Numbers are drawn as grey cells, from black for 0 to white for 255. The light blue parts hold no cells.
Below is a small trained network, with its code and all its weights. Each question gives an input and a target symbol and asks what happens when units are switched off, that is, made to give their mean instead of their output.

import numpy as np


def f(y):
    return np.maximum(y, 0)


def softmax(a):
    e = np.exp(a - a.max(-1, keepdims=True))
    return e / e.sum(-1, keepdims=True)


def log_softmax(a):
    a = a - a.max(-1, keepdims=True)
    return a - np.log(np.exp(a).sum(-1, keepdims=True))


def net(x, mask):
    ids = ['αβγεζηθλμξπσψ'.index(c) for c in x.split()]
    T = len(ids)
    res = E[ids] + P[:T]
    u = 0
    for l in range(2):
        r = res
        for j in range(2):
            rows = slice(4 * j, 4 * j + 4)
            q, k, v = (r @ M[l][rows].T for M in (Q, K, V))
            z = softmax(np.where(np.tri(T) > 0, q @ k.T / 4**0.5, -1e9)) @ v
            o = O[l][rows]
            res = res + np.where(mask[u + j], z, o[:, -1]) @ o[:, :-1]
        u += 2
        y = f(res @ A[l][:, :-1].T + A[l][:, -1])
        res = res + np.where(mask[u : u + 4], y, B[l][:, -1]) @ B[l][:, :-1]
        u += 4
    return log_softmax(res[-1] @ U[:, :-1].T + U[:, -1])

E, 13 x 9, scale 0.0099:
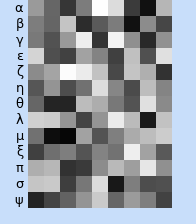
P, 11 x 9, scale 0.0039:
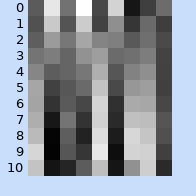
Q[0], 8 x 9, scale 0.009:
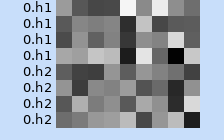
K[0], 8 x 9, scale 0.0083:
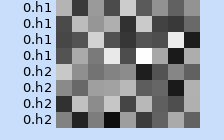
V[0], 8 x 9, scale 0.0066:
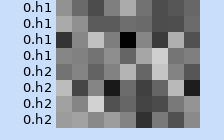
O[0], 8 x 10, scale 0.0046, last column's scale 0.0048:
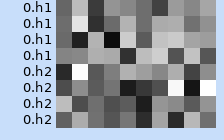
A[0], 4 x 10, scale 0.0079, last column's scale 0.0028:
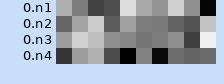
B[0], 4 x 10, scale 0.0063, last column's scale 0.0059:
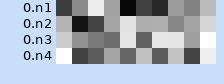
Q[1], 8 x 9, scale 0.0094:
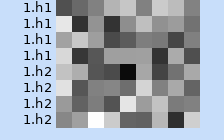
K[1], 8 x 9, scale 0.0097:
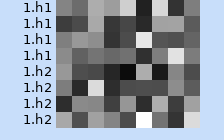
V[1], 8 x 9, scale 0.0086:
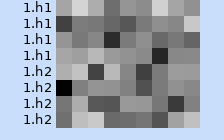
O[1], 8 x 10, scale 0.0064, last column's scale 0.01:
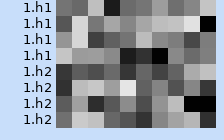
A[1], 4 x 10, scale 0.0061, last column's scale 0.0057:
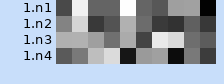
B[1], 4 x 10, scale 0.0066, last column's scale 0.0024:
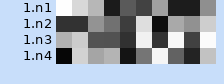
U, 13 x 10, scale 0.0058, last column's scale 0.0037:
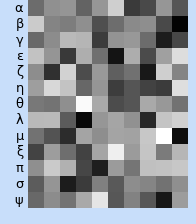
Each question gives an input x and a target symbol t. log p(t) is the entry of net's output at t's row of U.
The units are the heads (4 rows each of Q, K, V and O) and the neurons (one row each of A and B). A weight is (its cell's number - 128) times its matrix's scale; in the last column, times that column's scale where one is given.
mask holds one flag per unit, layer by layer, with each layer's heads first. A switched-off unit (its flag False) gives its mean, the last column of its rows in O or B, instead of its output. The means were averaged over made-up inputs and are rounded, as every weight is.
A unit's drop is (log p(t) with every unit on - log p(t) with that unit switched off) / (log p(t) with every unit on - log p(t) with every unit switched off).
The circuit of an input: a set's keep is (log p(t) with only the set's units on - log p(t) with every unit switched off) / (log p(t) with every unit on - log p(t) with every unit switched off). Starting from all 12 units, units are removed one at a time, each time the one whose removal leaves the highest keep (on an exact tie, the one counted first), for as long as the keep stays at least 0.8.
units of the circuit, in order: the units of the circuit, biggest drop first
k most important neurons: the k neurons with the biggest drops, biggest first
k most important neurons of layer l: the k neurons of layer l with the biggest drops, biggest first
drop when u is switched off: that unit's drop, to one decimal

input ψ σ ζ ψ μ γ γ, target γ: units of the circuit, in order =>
1.n4; 0.n3
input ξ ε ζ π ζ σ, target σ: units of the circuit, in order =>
0.h1; 1.h2; 0.h2
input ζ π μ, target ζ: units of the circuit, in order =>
1.h1; 0.n3
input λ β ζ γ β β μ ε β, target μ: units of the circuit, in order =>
1.h1; 0.n1; 0.n4
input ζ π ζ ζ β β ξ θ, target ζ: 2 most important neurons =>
0.n3; 0.n4
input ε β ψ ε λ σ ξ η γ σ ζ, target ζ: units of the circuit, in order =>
1.h1; 0.n3
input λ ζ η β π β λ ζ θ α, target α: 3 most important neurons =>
1.n2; 0.n4; 0.n3
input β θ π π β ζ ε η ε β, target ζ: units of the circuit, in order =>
0.h2; 0.n3; 1.h1; 1.h2
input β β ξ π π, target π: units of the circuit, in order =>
0.n1; 1.h2
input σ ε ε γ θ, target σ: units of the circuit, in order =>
1.h2; 0.h1; 0.h2
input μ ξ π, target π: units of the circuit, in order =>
0.n1; 1.h2; 0.n2
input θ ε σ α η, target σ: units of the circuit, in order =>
1.h2; 0.h1
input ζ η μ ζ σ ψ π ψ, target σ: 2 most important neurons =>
0.n1; 0.n3
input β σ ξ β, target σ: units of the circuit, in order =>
0.h1; 1.h2; 0.n3
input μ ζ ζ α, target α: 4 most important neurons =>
1.n2; 0.n3; 0.n4; 0.n2
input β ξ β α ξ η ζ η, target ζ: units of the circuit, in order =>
1.h1; 0.n3; 1.h2
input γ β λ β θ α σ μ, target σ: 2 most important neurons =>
0.n4; 0.n3
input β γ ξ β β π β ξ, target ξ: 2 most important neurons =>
1.n3; 0.n4
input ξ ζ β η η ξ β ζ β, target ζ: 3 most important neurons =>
0.n3; 0.n2; 1.n3
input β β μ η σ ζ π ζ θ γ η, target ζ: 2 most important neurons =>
0.n3; 1.n3
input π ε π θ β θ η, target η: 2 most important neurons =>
1.n1; 0.n4
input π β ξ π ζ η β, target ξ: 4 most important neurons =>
0.n1; 0.n4; 0.n2; 1.n3
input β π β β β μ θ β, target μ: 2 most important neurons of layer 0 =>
0.n4; 0.n1
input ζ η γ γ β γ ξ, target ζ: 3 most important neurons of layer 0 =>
0.n3; 0.n4; 0.n2
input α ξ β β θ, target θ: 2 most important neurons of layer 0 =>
0.n1; 0.n3
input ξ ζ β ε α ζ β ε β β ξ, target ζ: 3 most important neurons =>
0.n3; 0.n4; 1.n3
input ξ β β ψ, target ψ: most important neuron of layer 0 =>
0.n3
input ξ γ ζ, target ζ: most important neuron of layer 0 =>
0.n2
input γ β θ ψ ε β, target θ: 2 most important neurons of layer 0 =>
0.n1; 0.n4
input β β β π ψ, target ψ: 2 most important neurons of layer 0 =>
0.n4; 0.n3
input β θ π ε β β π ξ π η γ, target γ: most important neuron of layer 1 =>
1.n4
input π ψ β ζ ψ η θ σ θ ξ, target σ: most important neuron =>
0.n4
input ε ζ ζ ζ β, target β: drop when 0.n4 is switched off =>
0.8
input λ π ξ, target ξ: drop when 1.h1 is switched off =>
0.6
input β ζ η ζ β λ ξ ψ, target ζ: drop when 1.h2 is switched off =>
0.2
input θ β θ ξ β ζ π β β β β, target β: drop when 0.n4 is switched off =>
0.7
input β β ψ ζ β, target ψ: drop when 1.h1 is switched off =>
0.2
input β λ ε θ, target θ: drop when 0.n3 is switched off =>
0.1
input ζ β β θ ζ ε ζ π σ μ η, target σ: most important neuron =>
0.n3
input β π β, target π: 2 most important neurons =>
0.n1; 0.n4
